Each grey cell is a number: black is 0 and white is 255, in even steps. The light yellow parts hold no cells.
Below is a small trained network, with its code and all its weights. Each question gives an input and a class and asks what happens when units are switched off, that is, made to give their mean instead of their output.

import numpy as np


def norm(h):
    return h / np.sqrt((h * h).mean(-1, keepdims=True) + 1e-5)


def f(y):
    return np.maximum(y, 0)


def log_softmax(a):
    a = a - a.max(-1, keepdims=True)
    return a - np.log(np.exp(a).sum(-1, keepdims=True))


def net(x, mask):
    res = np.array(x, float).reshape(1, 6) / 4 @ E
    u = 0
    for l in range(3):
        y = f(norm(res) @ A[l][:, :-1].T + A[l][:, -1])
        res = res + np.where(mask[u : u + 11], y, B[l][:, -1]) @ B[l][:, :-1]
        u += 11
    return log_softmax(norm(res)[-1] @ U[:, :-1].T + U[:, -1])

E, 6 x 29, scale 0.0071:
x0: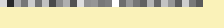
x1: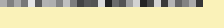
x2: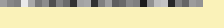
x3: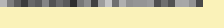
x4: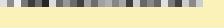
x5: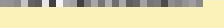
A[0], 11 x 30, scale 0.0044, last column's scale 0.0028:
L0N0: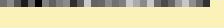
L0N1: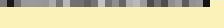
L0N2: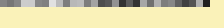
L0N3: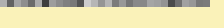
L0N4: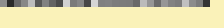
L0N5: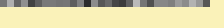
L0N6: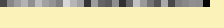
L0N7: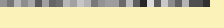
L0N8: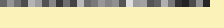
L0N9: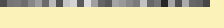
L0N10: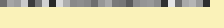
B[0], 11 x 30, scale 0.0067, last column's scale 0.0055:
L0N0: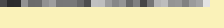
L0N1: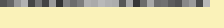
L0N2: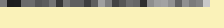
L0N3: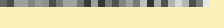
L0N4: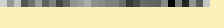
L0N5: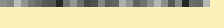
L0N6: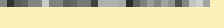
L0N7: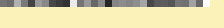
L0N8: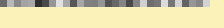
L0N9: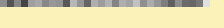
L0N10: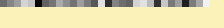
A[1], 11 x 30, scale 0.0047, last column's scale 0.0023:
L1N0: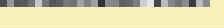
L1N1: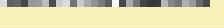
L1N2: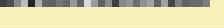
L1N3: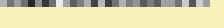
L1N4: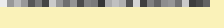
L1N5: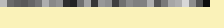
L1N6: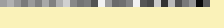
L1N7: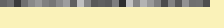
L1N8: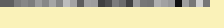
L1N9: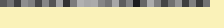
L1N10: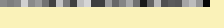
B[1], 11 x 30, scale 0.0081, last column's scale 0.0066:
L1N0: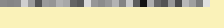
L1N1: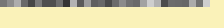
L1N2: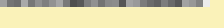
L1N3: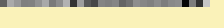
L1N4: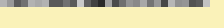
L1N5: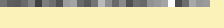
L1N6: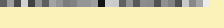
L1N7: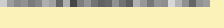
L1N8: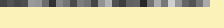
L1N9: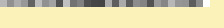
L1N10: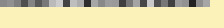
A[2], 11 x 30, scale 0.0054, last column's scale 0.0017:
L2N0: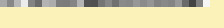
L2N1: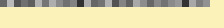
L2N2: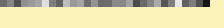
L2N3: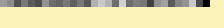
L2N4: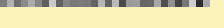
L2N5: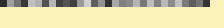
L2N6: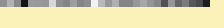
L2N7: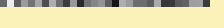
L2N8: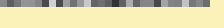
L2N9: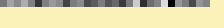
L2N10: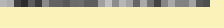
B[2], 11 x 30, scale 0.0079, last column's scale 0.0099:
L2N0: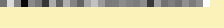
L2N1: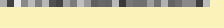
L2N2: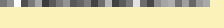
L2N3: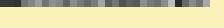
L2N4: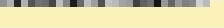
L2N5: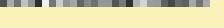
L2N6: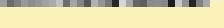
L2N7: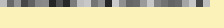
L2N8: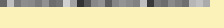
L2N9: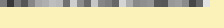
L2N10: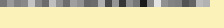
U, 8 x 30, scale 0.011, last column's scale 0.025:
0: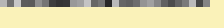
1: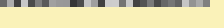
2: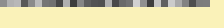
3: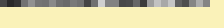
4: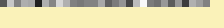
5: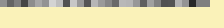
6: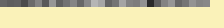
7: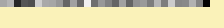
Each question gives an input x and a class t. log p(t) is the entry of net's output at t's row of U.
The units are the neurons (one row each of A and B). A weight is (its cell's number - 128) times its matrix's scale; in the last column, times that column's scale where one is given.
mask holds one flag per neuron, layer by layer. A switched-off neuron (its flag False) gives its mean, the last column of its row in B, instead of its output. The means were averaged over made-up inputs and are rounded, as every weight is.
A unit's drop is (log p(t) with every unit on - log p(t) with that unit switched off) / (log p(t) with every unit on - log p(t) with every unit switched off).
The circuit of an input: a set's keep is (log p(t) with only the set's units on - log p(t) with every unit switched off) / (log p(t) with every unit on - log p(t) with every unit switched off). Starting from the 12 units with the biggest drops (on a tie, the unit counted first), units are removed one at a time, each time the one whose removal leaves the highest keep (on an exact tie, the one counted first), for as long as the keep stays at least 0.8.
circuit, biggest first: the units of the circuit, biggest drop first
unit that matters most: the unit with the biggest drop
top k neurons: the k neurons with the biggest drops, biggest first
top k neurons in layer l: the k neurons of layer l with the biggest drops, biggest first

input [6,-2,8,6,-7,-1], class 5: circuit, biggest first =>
L1N10
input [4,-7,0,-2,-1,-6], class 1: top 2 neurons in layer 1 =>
L1N0; L1N2
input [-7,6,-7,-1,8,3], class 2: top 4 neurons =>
L1N4; L0N7; L1N1; L0N4
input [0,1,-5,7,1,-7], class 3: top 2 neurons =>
L0N0; L2N3
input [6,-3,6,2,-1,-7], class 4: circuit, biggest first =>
L0N8; L2N5
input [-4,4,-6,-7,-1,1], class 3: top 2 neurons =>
L0N2; L1N8
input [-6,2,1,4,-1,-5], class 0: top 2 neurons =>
L2N7; L0N10
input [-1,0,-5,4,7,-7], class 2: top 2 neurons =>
L1N4; L0N10
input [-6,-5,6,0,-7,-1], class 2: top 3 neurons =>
L1N9; L0N7; L1N1
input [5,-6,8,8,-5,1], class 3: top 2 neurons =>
L1N5; L0N0
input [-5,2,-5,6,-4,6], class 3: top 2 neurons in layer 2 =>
L2N10; L2N3
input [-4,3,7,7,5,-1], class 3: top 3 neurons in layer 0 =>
L0N0; L0N4; L0N7
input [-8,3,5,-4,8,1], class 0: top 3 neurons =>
L2N7; L0N5; L1N9
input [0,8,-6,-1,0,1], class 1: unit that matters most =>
L1N6
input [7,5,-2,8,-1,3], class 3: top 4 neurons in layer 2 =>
L2N3; L2N10; L2N7; L2N1
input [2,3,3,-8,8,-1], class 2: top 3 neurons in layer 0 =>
L0N0; L0N3; L0N10
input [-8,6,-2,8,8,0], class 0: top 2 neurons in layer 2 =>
L2N7; L2N1
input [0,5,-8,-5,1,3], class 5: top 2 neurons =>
L0N9; L2N6
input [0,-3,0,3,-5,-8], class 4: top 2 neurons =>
L0N8; L2N5
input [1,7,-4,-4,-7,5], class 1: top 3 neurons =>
L1N6; L2N4; L0N3
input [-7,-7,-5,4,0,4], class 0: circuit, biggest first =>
L2N1
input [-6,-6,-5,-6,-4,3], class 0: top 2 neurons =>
L2N7; L1N6
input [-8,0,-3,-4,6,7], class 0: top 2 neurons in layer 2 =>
L2N7; L2N1
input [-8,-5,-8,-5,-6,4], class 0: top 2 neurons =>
L2N7; L2N1
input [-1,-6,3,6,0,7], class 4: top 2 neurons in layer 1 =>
L1N6; L1N8
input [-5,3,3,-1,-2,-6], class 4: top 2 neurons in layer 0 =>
L0N8; L0N7
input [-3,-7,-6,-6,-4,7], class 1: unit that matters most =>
L1N0
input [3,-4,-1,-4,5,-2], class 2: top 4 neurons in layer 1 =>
L1N4; L1N6; L1N8; L1N3
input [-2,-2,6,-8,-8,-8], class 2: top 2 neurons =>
L1N9; L2N2
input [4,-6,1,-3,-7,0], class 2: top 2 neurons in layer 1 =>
L1N9; L1N6
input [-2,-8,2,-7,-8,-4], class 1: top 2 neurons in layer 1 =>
L1N0; L1N2
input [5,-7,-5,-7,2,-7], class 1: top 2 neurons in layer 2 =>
L2N10; L2N3
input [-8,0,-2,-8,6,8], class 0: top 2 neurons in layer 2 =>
L2N7; L2N1
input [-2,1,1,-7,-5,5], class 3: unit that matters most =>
L0N2
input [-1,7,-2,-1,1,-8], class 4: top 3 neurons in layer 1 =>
L1N0; L1N2; L1N9
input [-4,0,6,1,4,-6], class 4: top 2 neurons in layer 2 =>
L2N5; L2N8
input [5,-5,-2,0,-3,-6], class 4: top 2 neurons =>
L0N8; L2N8
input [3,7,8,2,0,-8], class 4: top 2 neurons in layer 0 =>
L0N8; L0N3
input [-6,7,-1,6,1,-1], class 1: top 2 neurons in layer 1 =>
L1N6; L1N1
